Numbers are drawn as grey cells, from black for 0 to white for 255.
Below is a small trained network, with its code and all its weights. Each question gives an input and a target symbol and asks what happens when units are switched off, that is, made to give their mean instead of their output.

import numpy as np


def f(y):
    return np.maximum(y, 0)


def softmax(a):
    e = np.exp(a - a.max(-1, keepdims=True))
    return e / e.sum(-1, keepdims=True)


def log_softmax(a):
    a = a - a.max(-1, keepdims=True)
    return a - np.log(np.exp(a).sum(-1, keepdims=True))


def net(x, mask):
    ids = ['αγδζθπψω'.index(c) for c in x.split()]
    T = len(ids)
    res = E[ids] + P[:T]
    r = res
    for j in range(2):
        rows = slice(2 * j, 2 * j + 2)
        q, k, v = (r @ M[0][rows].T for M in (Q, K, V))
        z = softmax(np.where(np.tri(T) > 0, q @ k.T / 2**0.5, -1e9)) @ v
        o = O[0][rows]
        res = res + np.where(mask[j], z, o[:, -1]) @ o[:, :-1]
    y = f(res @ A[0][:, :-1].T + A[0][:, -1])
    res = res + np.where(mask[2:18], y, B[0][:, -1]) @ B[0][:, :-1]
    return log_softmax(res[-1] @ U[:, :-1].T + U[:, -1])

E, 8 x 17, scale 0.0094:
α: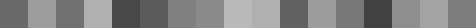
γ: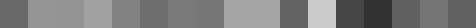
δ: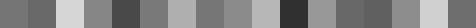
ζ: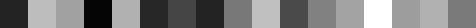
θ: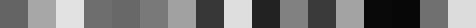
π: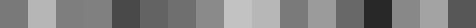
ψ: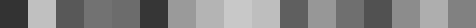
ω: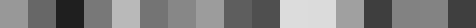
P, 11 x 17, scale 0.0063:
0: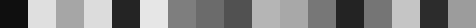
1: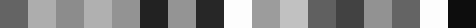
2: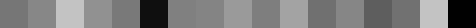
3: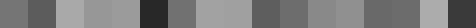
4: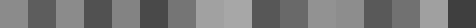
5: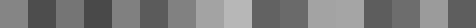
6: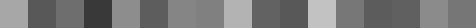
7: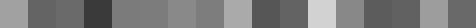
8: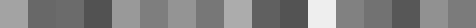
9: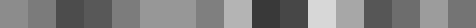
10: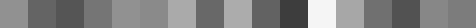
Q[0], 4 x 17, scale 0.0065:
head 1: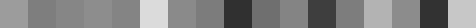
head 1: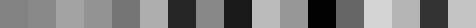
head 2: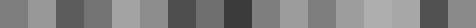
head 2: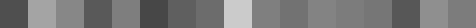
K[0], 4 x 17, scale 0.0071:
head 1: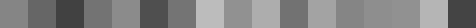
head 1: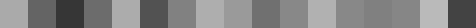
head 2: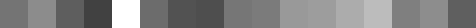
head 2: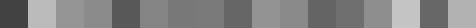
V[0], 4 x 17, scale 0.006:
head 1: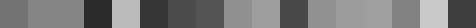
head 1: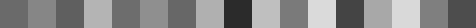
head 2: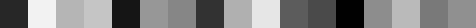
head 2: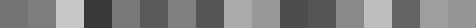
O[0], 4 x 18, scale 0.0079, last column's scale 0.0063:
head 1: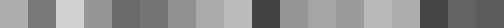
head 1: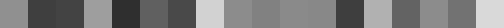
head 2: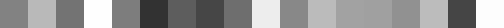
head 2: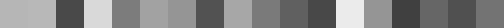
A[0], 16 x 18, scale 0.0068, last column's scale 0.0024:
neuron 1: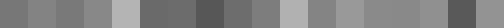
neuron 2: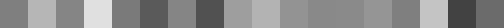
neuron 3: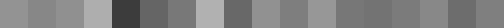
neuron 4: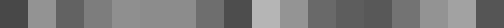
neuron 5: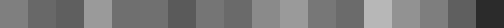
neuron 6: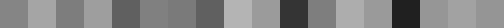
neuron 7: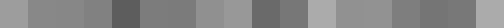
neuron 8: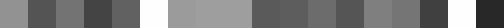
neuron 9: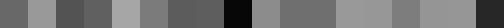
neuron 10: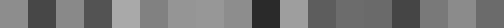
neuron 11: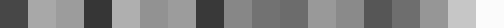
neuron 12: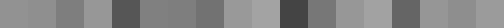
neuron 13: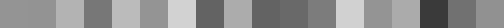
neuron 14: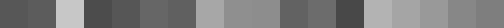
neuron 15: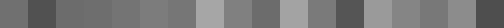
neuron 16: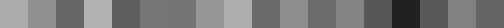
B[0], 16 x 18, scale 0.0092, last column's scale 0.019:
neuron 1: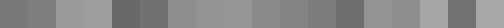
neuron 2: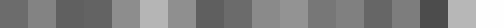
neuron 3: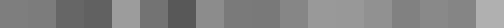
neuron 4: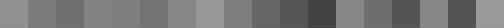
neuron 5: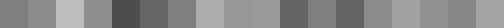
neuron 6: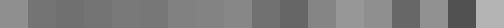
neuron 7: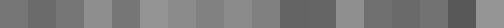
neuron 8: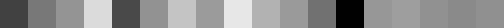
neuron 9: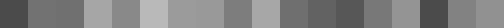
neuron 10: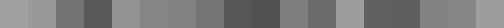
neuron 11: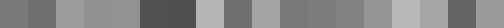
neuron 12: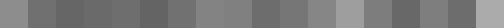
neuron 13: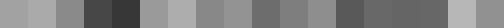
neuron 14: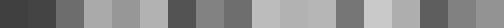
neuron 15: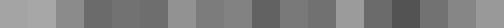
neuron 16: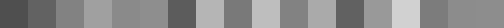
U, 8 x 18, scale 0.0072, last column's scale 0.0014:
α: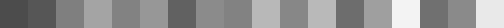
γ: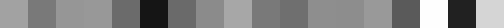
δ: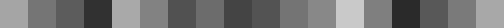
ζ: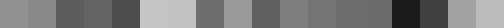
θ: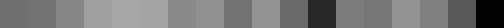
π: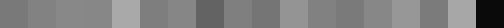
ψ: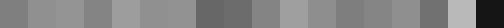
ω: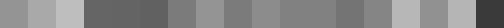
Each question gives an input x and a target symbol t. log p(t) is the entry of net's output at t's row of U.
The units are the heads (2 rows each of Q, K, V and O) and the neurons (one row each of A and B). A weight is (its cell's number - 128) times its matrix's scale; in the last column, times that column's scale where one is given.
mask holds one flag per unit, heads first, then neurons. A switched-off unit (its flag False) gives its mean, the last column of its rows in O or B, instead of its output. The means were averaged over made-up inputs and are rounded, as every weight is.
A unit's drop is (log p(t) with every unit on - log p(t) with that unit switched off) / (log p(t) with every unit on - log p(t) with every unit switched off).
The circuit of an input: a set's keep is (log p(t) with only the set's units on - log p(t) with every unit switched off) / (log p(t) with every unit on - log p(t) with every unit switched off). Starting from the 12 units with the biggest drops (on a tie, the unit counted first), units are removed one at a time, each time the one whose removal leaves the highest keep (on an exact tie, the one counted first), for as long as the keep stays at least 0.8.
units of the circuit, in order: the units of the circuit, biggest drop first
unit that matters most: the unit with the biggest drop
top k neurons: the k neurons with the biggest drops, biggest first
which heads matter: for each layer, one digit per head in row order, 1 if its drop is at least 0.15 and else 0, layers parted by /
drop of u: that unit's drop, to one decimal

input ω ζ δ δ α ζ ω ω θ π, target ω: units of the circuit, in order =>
(head 1; neuron 11; neuron 13)
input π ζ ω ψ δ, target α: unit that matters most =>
neuron 2
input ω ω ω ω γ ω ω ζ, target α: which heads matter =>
00
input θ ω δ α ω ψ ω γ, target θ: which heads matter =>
10
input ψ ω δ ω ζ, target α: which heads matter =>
00
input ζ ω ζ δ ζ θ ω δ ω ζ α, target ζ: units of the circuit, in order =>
(head 1; neuron 13; head 2)
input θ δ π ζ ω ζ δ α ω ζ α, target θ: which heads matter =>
10
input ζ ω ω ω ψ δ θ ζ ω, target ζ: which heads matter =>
11
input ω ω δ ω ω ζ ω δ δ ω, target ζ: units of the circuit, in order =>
(head 2; neuron 8)
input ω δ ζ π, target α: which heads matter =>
10
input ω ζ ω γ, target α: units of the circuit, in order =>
(neuron 14; head 2)
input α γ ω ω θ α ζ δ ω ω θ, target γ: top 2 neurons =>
(neuron 11; neuron 6)
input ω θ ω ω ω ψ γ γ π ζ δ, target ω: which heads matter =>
10
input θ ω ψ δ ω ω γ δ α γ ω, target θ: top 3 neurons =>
(neuron 11; neuron 9; neuron 4)
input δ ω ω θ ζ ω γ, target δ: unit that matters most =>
neuron 2
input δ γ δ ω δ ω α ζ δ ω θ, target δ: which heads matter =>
01
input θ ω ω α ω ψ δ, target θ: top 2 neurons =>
(neuron 9; neuron 2)
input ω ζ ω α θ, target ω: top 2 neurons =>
(neuron 11; neuron 13)
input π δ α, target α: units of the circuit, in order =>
(neuron 2; head 2)
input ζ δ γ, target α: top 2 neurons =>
(neuron 2; neuron 16)
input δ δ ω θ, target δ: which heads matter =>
11
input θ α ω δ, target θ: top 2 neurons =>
(neuron 2; neuron 9)
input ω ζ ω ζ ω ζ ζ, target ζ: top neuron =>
(neuron 13)
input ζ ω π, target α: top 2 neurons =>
(neuron 2; neuron 16)
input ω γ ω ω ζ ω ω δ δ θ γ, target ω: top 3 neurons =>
(neuron 11; neuron 13; neuron 2)
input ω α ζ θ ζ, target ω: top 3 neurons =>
(neuron 11; neuron 13; neuron 1)
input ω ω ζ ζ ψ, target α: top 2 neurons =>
(neuron 14; neuron 6)
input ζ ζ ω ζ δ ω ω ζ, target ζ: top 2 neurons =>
(neuron 2; neuron 13)
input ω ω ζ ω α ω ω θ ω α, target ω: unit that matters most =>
head 1
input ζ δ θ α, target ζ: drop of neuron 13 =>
0.4
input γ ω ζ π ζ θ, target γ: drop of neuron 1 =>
0.1
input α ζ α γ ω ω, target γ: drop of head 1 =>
0.2
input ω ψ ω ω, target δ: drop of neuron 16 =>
0.0
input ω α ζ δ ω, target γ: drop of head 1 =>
0.1
